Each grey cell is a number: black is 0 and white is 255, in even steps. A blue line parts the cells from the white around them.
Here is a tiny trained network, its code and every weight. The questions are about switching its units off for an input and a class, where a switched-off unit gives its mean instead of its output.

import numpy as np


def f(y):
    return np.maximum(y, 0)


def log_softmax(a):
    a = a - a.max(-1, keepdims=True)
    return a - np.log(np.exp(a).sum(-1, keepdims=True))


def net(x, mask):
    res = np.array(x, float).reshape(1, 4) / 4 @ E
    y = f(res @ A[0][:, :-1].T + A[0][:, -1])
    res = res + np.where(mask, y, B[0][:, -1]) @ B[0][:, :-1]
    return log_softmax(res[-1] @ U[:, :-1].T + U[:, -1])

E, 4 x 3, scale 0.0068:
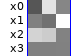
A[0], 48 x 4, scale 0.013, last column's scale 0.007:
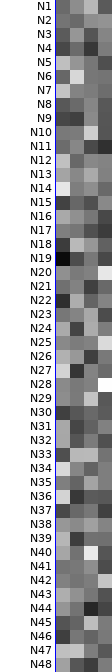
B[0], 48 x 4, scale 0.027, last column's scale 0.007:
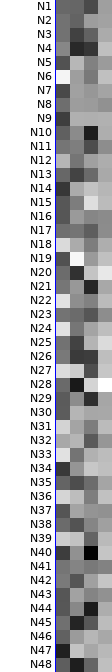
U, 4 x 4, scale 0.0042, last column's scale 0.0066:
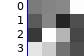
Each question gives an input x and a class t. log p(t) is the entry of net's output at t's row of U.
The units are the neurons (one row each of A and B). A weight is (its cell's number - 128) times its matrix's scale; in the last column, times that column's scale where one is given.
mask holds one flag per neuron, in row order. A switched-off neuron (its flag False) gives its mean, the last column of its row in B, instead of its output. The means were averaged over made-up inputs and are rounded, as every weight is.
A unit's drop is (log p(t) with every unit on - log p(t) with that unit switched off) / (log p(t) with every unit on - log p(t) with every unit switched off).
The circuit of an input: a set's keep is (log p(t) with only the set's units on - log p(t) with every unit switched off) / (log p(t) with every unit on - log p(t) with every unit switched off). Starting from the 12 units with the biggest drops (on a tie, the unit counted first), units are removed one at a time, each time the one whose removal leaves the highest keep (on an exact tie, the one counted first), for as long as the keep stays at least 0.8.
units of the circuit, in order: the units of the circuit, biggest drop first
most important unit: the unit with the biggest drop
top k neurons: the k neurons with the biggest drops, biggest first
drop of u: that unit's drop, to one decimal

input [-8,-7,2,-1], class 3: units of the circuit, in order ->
N36
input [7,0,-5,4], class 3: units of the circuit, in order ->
N22, N18
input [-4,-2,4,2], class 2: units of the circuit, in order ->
N34, N14
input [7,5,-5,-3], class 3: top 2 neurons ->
N18, N33
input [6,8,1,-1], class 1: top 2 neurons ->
N40, N10
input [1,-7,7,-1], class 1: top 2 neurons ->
N26, N44
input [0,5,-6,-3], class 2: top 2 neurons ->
N19, N9
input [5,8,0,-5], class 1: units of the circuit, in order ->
N40, N10
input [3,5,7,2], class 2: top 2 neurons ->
N47, N14
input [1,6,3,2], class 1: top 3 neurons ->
N40, N10, N29
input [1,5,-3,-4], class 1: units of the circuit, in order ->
N40, N10, N45
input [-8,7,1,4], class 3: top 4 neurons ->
N24, N27, N39, N36
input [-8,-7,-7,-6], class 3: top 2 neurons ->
N36, N31
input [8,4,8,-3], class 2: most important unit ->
N47
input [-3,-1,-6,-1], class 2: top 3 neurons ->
N19, N9, N30
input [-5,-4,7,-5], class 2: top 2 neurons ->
N34, N14
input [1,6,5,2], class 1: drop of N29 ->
0.2
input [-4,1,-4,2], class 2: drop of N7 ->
-0.2
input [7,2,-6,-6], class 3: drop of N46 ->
-0.1
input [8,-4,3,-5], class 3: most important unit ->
N6
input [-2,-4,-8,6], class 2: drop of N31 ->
0.0
